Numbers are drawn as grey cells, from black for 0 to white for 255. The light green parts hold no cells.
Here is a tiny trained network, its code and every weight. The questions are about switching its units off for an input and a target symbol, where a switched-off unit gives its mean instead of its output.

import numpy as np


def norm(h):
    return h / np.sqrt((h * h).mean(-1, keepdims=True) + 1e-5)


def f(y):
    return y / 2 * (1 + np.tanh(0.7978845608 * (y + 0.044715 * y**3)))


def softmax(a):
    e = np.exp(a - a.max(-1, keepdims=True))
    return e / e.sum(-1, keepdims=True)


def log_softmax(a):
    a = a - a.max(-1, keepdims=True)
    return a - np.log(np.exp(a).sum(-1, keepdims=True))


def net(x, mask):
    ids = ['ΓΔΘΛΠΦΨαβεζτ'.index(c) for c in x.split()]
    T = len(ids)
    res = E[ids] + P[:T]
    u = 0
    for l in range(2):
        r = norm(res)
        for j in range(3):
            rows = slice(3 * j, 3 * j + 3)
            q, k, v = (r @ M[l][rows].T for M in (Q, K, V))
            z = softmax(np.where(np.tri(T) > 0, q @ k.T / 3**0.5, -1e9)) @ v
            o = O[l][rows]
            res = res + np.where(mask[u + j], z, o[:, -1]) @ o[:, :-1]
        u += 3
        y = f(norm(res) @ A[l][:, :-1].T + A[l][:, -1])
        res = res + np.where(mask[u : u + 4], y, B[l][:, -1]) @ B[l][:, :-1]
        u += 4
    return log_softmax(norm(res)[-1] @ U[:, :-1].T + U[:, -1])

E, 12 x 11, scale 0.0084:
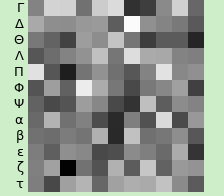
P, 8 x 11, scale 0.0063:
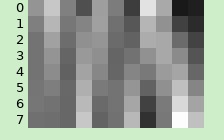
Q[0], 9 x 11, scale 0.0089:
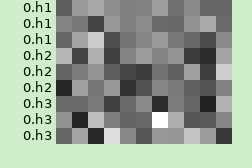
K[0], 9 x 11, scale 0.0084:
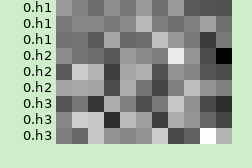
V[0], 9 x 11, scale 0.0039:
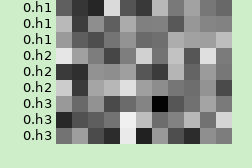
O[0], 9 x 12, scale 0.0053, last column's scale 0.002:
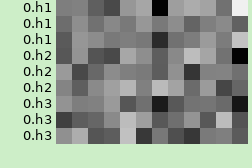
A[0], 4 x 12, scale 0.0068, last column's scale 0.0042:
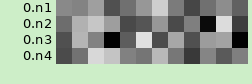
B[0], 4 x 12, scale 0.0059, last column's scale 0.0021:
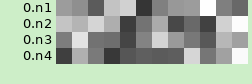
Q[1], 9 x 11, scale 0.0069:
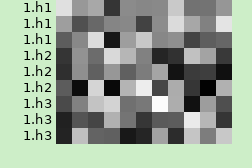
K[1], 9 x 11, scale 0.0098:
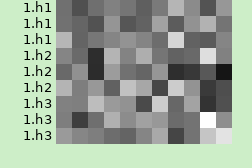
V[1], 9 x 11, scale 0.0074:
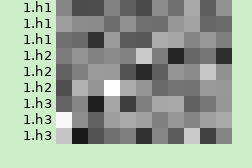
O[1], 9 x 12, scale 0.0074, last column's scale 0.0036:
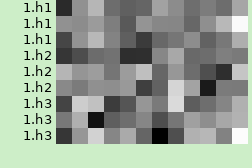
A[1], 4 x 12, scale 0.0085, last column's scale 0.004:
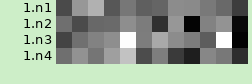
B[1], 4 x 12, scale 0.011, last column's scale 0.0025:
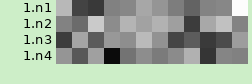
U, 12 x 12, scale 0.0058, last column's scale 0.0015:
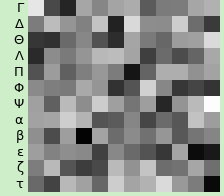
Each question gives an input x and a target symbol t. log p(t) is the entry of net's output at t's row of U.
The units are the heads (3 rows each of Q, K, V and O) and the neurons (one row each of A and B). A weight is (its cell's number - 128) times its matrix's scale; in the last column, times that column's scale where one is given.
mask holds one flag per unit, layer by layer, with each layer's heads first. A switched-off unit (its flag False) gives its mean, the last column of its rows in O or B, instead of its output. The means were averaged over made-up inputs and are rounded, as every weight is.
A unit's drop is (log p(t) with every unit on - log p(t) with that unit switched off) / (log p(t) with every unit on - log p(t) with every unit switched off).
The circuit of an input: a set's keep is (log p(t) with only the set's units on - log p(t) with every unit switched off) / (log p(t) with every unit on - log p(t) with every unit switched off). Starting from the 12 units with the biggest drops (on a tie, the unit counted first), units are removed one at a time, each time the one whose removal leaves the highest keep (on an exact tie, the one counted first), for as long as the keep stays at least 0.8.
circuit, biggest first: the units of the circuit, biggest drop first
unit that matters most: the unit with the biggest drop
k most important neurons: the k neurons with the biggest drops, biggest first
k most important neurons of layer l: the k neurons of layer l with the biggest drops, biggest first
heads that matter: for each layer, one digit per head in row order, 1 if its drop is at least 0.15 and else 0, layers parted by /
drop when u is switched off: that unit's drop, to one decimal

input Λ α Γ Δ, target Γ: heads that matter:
001 / 101
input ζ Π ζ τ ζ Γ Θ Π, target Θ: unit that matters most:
0.h1
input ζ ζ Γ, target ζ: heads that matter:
000 / 001
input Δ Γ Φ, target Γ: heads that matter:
100 / 101
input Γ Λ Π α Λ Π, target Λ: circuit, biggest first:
[0.h1, 0.h3, 1.n3]
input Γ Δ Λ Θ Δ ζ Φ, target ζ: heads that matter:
100 / 001
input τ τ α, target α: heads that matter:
010 / 000
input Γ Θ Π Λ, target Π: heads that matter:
001 / 001
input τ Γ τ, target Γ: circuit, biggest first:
[0.h3, 1.h3]
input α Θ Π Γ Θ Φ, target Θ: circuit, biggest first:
[0.h1, 1.h2, 0.n4]
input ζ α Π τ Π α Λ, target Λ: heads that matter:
001 / 000
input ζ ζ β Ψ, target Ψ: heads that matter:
000 / 000
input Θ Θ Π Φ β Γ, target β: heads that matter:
001 / 000
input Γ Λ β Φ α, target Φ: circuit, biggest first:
[1.h2, 0.h2]
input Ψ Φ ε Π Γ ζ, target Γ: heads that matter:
100 / 100
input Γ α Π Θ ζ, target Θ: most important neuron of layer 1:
[1.n1]
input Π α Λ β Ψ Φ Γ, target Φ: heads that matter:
100 / 011
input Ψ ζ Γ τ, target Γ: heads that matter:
101 / 101
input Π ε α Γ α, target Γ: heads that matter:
010 / 001
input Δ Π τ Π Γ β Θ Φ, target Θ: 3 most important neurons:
[0.n4, 0.n2, 1.n1]
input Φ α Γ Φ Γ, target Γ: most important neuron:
[0.n4]
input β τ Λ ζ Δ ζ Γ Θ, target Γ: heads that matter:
101 / 101
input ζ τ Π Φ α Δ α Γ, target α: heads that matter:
010 / 011
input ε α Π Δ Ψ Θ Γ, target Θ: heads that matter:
000 / 010
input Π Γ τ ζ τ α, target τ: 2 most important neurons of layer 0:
[0.n2, 0.n4]
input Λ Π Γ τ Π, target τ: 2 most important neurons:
[0.n4, 1.n1]
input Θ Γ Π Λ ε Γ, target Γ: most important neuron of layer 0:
[0.n4]
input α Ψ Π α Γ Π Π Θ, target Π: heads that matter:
100 / 101
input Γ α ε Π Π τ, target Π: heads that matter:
101 / 001
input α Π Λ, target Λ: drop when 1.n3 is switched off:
0.7
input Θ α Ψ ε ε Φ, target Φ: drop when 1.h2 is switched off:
0.5
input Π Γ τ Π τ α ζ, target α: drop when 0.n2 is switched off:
0.2
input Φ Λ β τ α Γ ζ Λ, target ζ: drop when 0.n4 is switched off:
1.0
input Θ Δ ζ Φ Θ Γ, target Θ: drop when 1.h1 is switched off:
0.0
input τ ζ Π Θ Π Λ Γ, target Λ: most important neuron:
[1.n3]
